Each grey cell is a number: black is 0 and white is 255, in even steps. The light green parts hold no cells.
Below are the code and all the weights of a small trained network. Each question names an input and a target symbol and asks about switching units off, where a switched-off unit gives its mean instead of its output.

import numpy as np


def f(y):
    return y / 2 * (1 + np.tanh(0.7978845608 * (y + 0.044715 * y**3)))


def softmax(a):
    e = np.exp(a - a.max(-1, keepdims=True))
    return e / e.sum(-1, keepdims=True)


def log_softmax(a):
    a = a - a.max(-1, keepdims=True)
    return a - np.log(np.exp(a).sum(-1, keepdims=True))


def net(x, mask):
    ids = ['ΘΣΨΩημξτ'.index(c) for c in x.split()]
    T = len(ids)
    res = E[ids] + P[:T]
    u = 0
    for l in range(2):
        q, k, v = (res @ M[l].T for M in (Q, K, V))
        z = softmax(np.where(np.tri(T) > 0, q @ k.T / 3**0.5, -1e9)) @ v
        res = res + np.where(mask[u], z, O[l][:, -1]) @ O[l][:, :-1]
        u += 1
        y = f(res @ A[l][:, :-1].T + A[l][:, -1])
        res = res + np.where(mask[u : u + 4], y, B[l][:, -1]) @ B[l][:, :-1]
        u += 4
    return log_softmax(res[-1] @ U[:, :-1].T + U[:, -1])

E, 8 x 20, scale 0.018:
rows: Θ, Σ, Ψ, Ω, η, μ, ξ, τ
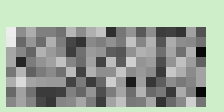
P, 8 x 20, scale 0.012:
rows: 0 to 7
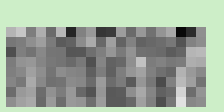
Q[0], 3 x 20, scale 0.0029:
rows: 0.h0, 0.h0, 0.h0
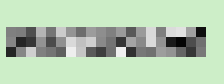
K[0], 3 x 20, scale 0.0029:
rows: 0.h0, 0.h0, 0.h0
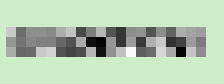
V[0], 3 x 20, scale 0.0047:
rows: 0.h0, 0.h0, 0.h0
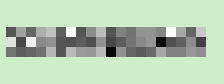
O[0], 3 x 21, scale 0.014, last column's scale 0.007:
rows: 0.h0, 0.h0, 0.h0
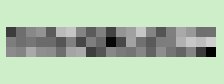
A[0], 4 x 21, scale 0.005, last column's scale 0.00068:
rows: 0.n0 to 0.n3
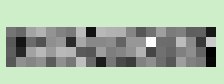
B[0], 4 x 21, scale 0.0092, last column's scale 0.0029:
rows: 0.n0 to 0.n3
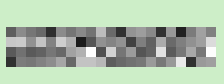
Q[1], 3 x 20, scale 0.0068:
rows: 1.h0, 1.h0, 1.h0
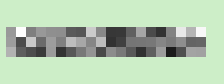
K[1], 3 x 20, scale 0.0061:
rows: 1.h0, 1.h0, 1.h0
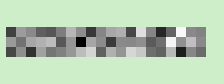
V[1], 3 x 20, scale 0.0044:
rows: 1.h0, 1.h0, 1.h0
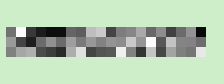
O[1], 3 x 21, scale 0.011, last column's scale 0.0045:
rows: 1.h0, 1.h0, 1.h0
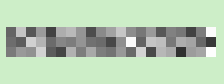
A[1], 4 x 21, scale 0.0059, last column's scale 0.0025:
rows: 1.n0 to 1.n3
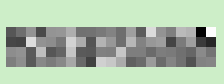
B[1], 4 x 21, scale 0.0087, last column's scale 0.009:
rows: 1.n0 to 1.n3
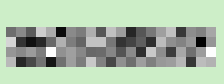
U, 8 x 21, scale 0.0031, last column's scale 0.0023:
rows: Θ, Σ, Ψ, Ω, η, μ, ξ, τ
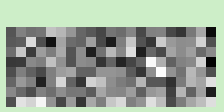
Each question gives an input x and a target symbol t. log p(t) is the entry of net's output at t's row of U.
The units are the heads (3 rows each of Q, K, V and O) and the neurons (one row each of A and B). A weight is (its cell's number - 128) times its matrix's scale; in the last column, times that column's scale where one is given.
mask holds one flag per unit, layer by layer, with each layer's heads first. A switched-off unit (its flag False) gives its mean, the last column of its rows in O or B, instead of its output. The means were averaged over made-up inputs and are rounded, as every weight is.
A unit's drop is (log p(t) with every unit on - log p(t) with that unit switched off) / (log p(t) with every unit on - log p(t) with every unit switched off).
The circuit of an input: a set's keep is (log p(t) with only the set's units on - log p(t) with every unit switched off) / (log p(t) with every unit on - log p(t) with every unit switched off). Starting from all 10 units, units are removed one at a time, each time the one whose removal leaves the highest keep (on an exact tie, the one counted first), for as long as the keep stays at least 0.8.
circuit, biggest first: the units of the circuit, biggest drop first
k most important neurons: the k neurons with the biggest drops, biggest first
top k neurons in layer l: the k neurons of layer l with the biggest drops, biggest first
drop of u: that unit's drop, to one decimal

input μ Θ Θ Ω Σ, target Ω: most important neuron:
(1.n0)
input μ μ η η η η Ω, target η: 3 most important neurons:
(1.n1 0.n2 0.n1)
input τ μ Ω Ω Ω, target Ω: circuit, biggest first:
(0.h0 1.h0)
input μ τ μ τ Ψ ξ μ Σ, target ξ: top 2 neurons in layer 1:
(1.n3 1.n2)
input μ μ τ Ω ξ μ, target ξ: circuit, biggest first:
(1.h0 1.n3)
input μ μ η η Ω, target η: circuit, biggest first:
(1.n1 0.h0 1.h0 1.n0)
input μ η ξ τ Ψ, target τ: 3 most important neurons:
(0.n1 1.n1 1.n3)
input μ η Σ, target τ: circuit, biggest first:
(1.h0 1.n0 0.h0)
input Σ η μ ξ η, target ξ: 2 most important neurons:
(1.n3 0.n2)
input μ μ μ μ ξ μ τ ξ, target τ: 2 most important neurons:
(1.n2 1.n1)
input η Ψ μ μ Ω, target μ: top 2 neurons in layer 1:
(1.n2 1.n0)
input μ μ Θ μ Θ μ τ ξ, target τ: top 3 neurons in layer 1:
(1.n2 1.n1 1.n3)
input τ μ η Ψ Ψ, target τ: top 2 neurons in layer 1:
(1.n0 1.n3)
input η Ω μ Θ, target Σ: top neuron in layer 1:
(1.n2)
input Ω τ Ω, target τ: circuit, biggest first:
(1.h0 0.n1)
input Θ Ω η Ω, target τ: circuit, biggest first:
(0.n1 1.h0)
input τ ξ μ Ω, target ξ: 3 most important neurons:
(1.n3 0.n1 0.n3)
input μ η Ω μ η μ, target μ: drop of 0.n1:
-0.1
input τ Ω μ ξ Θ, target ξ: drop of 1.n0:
0.0
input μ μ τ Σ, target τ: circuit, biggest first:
(1.h0)
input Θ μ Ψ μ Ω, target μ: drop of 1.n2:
0.1
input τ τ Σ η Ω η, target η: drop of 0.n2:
0.4
